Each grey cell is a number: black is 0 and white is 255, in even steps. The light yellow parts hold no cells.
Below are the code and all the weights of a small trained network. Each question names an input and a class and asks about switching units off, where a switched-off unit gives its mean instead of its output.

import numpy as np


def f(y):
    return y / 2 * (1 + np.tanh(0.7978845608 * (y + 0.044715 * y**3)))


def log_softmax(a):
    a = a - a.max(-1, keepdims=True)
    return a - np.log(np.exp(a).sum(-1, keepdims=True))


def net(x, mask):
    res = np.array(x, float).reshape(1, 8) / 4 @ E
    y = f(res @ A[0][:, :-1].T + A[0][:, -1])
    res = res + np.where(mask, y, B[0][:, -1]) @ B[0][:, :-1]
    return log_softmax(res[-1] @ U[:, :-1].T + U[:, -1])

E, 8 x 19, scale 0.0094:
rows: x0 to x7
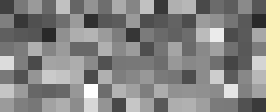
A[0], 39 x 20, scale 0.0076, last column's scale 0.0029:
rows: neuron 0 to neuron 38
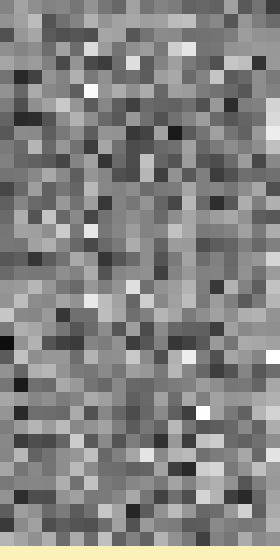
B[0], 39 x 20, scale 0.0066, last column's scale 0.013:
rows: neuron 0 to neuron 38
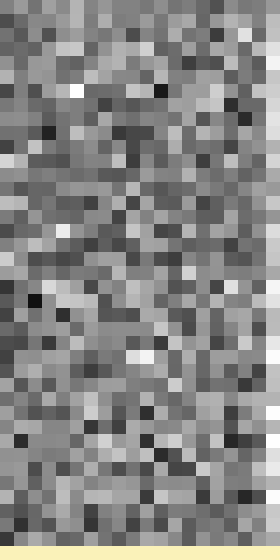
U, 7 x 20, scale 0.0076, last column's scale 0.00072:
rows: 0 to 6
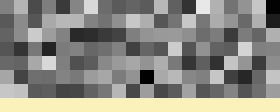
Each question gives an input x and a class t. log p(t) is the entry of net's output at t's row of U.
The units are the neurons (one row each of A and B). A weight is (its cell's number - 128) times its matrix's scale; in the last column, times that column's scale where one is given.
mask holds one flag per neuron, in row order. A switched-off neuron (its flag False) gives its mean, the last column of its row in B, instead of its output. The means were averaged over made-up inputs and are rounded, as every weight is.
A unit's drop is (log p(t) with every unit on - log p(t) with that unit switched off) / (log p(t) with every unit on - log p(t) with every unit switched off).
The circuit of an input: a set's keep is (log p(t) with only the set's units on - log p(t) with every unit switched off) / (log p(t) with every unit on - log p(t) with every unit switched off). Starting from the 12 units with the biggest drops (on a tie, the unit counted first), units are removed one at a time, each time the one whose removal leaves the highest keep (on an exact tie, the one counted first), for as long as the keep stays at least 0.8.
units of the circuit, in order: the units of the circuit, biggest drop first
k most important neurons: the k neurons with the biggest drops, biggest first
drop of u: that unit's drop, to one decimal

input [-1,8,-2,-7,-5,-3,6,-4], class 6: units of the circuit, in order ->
[neuron 11]
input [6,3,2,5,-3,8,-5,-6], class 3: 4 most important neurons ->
[neuron 24; neuron 37; neuron 2; neuron 10]
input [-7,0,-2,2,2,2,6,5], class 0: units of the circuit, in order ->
[neuron 33; neuron 22]
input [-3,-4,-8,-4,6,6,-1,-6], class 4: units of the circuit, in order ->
[neuron 21; neuron 6]
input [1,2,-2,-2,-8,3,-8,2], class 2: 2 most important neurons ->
[neuron 17; neuron 26]
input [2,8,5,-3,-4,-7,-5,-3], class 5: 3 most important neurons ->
[neuron 31; neuron 35; neuron 8]
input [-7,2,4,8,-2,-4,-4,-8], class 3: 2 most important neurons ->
[neuron 24; neuron 2]
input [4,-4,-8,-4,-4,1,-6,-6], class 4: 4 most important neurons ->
[neuron 4; neuron 23; neuron 2; neuron 20]
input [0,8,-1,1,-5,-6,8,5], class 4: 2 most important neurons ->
[neuron 4; neuron 20]
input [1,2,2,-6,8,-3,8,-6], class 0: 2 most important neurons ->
[neuron 33; neuron 28]
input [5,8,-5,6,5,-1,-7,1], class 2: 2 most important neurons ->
[neuron 17; neuron 26]
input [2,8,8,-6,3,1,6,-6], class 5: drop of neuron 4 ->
0.0
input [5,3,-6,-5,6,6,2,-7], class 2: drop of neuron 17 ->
0.1
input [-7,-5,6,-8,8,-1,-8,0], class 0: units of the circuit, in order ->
[neuron 33]
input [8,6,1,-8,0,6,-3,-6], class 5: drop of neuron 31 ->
0.2
